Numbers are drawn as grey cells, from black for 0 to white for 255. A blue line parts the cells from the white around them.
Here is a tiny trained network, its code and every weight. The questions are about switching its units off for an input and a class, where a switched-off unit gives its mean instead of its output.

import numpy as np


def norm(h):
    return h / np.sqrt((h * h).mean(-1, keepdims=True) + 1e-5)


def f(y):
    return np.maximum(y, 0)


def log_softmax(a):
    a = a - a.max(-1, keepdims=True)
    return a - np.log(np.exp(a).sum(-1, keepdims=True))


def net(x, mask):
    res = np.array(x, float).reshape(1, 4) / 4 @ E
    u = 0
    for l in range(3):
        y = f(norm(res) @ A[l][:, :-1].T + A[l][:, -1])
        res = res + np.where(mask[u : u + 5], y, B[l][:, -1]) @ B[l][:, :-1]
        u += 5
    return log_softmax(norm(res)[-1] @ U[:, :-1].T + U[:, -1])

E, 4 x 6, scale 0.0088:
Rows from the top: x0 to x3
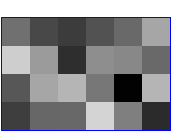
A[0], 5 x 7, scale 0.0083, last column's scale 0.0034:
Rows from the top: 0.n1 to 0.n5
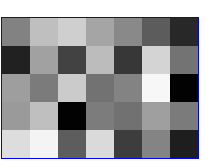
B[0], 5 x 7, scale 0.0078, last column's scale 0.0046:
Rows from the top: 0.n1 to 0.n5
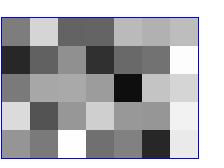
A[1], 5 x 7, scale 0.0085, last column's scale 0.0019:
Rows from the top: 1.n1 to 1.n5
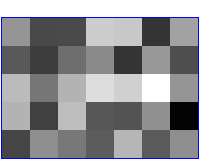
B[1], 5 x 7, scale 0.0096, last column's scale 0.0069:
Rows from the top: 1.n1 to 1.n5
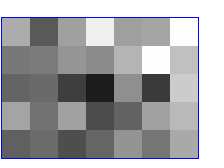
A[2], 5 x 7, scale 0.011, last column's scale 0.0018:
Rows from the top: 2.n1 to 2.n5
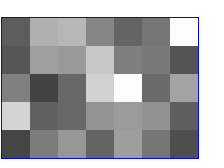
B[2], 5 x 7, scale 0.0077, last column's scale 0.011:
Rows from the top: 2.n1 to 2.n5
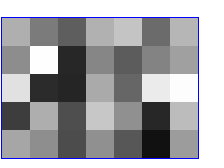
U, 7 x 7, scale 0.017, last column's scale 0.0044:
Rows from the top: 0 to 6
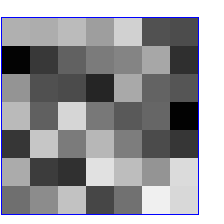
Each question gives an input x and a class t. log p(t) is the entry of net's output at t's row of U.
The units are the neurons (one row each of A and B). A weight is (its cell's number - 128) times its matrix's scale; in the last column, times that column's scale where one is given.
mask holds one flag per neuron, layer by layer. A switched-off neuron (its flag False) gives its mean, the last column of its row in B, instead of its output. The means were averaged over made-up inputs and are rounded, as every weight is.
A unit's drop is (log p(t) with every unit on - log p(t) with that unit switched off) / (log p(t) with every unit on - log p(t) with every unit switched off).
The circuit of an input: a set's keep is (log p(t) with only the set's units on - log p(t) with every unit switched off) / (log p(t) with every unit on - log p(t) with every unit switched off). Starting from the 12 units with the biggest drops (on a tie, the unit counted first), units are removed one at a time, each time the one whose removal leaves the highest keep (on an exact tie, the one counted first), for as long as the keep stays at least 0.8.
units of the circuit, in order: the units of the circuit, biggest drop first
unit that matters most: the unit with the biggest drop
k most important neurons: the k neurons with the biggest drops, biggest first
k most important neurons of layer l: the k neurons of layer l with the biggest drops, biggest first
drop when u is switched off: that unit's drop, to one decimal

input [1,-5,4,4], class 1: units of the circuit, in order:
(0.n2)
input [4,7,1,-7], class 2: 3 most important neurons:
(1.n3; 1.n1; 2.n3)
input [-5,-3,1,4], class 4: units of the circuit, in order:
(1.n1; 2.n3)
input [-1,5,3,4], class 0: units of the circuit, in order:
(0.n5; 2.n3)
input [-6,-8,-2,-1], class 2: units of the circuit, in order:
(1.n3; 1.n1; 0.n1)
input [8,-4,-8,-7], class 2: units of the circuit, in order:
(1.n1; 2.n3)
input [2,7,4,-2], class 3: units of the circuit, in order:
(0.n5; 2.n3)
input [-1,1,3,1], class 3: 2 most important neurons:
(0.n5; 2.n4)
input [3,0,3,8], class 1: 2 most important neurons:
(0.n2; 1.n1)
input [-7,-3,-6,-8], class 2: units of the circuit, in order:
(1.n3; 1.n1)
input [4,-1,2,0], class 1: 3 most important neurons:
(0.n2; 0.n4; 0.n5)
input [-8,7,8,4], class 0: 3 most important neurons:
(0.n5; 2.n1; 2.n4)
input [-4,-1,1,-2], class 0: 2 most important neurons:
(2.n3; 2.n1)
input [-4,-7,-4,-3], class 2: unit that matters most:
1.n3
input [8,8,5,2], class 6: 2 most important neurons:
(0.n2; 1.n4)
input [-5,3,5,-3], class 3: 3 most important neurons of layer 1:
(1.n2; 1.n4; 1.n1)
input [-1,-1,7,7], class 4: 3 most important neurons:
(2.n3; 2.n5; 2.n2)
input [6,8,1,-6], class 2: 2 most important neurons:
(1.n3; 1.n1)
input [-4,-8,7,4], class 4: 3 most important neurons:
(2.n3; 2.n5; 2.n1)
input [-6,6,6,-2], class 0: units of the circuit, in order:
(2.n3)
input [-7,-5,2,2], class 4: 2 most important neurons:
(2.n3; 1.n1)
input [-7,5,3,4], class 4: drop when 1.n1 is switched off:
0.2
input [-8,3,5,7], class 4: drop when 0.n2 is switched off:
0.0
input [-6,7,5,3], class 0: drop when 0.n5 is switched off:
0.2
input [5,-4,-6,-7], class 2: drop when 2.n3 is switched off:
0.1
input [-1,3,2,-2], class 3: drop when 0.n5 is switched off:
0.3
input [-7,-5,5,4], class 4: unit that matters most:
2.n3
